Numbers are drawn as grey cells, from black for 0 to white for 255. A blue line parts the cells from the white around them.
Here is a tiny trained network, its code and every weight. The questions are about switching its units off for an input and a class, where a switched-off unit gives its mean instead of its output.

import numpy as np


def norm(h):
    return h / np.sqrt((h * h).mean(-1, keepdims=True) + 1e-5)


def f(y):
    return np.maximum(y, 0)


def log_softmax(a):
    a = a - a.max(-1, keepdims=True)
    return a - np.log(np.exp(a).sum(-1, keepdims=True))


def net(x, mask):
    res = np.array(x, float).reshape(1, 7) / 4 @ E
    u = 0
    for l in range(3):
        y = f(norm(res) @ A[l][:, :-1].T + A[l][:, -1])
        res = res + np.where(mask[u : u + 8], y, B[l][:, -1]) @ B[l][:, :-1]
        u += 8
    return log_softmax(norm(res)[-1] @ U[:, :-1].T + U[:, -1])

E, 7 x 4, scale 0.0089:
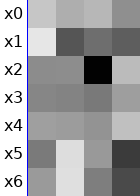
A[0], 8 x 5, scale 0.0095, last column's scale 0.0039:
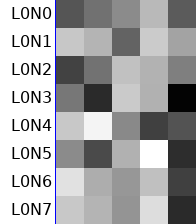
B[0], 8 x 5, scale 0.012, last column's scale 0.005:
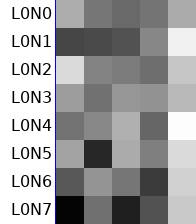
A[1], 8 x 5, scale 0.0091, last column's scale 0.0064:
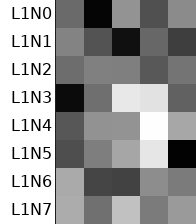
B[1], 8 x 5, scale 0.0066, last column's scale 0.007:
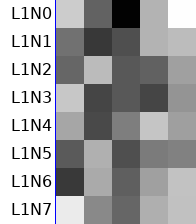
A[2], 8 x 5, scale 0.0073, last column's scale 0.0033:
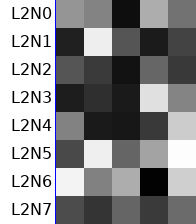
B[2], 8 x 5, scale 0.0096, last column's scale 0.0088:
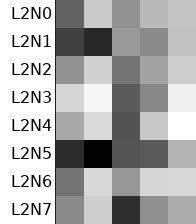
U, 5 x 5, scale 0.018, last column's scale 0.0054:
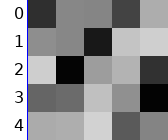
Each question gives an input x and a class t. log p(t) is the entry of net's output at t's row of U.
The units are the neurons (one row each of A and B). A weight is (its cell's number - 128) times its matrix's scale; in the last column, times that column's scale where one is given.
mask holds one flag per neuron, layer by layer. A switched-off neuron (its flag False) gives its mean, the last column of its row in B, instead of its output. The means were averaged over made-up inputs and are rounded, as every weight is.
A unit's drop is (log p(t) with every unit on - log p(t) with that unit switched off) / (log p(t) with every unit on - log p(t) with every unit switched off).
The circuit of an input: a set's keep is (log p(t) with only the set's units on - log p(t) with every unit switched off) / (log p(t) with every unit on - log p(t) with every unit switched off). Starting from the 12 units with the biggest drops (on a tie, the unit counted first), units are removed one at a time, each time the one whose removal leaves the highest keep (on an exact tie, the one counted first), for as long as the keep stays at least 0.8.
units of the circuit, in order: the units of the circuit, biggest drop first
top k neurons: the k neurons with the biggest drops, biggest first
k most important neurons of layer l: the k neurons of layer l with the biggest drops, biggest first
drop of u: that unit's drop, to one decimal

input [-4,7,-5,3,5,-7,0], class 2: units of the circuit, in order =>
[L0N5]
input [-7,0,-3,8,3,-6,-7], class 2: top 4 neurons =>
[L0N5; L0N7; L0N3; L0N1]
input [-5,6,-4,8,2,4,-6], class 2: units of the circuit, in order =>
[L0N7; L0N3; L2N3]
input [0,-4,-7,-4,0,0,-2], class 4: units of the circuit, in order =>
[L0N1; L0N7]
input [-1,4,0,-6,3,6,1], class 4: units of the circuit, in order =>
[L0N7; L0N4]
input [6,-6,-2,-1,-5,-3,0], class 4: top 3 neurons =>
[L0N2; L0N1; L0N7]
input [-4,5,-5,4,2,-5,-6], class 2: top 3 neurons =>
[L0N5; L0N7; L0N3]
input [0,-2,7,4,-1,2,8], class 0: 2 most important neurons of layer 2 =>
[L2N5; L2N1]
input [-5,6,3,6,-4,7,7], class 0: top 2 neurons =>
[L0N4; L1N0]
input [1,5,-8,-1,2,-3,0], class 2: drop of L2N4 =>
0.2
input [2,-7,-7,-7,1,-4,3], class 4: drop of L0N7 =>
0.0
